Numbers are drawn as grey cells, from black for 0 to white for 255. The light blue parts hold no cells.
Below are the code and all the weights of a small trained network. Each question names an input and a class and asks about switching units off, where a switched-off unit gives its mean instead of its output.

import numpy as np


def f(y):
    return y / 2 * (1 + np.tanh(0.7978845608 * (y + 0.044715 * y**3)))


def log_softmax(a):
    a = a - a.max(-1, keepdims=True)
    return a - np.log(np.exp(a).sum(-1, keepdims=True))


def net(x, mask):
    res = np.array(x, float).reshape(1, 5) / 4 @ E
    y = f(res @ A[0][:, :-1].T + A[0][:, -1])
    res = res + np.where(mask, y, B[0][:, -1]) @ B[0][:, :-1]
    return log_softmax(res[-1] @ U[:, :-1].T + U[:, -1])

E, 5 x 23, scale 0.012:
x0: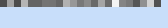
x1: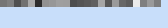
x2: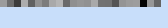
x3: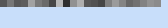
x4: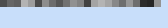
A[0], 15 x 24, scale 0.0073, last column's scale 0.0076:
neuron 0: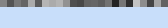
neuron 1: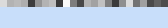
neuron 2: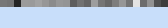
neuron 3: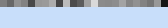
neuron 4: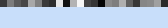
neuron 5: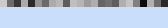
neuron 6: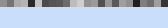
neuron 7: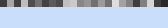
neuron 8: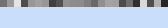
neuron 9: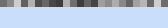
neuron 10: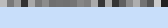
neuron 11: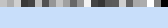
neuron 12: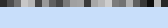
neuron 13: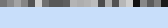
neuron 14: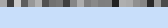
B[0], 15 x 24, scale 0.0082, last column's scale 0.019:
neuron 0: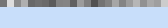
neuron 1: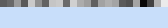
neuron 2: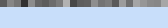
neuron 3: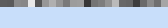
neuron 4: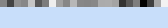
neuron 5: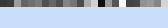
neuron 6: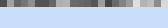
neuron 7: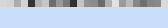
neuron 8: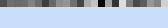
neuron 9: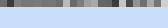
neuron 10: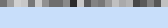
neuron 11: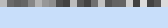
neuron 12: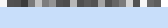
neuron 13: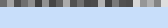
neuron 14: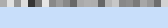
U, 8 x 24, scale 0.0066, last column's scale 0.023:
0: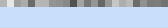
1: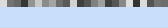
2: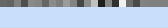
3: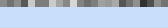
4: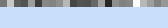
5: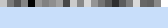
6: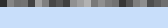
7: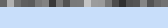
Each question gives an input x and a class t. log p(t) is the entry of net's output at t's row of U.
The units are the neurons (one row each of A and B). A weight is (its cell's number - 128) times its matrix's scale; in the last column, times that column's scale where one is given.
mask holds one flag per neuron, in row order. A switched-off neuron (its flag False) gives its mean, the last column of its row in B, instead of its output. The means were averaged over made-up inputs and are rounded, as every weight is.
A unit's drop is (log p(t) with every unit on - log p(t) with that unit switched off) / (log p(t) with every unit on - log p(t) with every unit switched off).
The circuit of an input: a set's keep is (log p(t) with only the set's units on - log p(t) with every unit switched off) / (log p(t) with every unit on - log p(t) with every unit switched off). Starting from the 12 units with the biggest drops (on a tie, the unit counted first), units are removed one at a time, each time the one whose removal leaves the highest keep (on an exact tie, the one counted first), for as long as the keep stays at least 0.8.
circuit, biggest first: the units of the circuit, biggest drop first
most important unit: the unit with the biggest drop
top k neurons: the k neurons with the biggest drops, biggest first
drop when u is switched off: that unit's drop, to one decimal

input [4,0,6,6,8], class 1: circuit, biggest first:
[neuron 12]
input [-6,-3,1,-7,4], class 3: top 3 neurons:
[neuron 1; neuron 7; neuron 3]
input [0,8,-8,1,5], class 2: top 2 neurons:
[neuron 9; neuron 13]
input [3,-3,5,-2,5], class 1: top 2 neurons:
[neuron 12; neuron 8]
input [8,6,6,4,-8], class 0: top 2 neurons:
[neuron 7; neuron 12]
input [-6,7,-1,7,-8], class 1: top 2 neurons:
[neuron 11; neuron 1]
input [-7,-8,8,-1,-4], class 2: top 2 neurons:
[neuron 5; neuron 7]
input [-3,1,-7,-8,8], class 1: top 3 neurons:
[neuron 12; neuron 4; neuron 5]
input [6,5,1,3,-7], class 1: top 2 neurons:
[neuron 11; neuron 14]
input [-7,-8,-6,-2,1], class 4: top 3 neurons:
[neuron 13; neuron 6; neuron 7]
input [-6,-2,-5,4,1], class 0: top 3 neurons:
[neuron 14; neuron 10; neuron 5]
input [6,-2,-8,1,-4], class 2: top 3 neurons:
[neuron 8; neuron 9; neuron 14]
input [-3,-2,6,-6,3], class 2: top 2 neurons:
[neuron 5; neuron 4]
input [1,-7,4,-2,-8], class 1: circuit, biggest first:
[neuron 11]
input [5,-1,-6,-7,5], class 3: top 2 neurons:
[neuron 1; neuron 5]
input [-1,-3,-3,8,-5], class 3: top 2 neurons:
[neuron 4; neuron 12]
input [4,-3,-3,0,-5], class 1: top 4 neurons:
[neuron 11; neuron 14; neuron 10; neuron 0]
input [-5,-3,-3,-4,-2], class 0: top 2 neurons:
[neuron 14; neuron 4]
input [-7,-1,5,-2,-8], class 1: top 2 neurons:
[neuron 11; neuron 7]
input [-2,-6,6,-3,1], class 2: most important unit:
neuron 5
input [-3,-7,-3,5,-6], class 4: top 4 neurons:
[neuron 13; neuron 6; neuron 12; neuron 1]
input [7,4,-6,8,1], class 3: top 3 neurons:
[neuron 4; neuron 14; neuron 10]
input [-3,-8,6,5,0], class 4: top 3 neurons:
[neuron 13; neuron 6; neuron 8]
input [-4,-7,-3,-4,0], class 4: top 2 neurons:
[neuron 13; neuron 6]
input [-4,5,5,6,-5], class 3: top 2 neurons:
[neuron 4; neuron 12]
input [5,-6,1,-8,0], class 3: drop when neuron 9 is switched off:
0.0
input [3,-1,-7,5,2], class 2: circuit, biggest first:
[neuron 8]
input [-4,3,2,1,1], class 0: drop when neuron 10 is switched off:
0.1
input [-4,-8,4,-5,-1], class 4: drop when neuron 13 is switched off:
0.7
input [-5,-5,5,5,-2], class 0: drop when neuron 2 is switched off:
0.2
